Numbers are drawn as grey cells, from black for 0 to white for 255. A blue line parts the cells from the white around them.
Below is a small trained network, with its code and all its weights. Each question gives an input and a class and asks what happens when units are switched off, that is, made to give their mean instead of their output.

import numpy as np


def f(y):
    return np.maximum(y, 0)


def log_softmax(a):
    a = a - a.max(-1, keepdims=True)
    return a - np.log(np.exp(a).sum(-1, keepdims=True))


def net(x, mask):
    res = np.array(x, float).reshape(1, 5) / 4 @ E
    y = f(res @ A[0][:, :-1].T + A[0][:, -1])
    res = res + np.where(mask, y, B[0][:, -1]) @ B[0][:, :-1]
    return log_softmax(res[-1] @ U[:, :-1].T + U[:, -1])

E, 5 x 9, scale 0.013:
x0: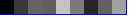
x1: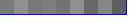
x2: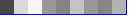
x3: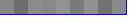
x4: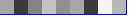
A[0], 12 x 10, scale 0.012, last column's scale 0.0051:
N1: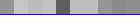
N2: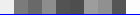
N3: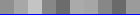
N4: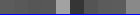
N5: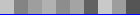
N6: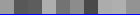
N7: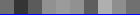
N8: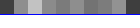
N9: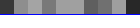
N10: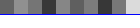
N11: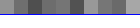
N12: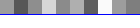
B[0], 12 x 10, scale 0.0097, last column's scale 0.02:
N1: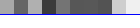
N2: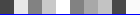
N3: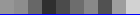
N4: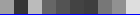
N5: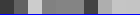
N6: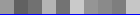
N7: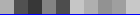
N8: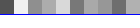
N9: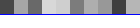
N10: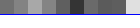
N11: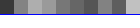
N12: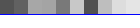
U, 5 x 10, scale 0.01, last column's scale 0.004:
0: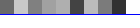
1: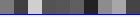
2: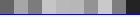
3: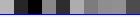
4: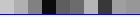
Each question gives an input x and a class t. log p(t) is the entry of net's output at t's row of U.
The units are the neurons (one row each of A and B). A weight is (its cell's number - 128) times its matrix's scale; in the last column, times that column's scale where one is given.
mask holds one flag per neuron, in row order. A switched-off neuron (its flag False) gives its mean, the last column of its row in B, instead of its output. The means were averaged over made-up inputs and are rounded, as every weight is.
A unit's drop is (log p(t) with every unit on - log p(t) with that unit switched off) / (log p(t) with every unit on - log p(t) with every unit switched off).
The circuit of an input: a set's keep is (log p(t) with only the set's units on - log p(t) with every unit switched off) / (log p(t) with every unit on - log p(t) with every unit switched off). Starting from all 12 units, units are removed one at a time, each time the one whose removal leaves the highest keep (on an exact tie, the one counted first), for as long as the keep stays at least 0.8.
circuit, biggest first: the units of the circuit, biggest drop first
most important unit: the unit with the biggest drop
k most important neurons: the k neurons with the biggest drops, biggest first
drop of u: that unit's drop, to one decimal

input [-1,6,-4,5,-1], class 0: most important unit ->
N12
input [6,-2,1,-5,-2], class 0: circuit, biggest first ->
N9, N12
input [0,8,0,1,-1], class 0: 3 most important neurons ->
N1, N12, N4
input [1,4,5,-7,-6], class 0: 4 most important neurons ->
N9, N8, N4, N7
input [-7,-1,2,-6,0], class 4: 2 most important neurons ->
N1, N3
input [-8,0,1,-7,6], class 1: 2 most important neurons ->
N1, N5
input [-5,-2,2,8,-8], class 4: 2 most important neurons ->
N1, N3
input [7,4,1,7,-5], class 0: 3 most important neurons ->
N9, N1, N12
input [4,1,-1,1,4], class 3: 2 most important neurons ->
N2, N7
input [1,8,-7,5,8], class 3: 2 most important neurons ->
N7, N8
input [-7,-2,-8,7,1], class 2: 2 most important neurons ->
N10, N3
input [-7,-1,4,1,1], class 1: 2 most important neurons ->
N5, N1
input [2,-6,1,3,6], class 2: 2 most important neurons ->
N1, N4
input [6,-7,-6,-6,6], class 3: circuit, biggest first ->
N7
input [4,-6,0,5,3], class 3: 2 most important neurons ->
N2, N7
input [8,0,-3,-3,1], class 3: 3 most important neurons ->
N7, N1, N5
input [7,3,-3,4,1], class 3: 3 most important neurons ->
N7, N1, N5
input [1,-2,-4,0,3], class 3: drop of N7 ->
0.2
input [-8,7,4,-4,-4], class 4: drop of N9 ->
0.0
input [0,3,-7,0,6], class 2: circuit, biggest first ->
N2
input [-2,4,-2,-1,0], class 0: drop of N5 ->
0.1
